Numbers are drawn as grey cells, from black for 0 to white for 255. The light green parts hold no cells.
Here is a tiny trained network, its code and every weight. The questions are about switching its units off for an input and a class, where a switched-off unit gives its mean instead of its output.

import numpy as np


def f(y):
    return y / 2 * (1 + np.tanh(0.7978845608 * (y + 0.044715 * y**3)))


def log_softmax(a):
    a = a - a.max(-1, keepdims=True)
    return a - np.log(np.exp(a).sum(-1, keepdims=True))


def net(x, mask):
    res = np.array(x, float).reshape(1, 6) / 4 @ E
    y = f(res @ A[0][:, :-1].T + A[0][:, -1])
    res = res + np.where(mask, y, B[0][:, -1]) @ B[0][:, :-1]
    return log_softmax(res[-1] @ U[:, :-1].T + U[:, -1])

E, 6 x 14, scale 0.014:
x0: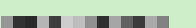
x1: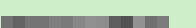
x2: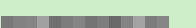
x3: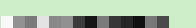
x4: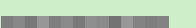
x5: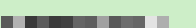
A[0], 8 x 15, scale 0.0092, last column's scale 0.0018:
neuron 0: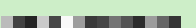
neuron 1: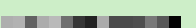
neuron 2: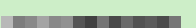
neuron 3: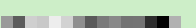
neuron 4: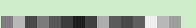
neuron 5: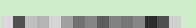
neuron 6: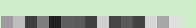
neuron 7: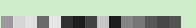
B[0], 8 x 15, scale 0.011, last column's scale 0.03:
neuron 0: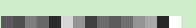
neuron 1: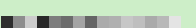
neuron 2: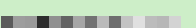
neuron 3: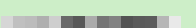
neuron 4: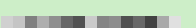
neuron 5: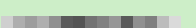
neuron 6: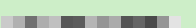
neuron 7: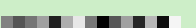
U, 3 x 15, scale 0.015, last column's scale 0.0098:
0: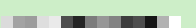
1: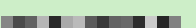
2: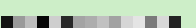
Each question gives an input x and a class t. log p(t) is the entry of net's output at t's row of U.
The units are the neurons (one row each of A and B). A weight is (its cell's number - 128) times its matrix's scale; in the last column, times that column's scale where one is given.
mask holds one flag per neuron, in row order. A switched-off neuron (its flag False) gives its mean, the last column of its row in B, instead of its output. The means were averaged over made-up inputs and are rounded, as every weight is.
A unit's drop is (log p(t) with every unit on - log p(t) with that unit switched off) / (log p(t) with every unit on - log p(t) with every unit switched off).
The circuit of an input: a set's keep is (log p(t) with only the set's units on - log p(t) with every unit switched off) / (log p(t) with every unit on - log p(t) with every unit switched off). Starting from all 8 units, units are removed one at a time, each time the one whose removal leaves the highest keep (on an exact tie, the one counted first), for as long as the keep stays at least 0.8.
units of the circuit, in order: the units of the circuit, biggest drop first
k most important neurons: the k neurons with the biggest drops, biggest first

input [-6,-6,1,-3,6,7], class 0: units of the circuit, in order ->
neuron 4
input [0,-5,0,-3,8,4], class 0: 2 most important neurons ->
neuron 1; neuron 7
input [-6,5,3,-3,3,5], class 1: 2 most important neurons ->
neuron 7; neuron 3
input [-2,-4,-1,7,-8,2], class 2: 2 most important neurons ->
neuron 1; neuron 2
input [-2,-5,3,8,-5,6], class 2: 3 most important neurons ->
neuron 1; neuron 2; neuron 3
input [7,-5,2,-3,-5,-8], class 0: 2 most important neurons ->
neuron 7; neuron 3
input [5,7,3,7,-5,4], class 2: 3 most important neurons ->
neuron 1; neuron 7; neuron 2
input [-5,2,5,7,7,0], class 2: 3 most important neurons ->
neuron 1; neuron 2; neuron 0
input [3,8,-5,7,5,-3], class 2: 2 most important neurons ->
neuron 2; neuron 1
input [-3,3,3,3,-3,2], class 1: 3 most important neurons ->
neuron 7; neuron 3; neuron 5
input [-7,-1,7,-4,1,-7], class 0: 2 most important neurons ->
neuron 0; neuron 3
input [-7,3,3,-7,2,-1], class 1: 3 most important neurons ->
neuron 1; neuron 2; neuron 7
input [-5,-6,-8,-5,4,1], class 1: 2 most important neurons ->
neuron 1; neuron 2
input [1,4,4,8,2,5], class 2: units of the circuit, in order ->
neuron 1
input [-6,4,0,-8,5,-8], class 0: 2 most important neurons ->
neuron 1; neuron 2
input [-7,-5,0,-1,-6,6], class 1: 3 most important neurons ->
neuron 7; neuron 3; neuron 5
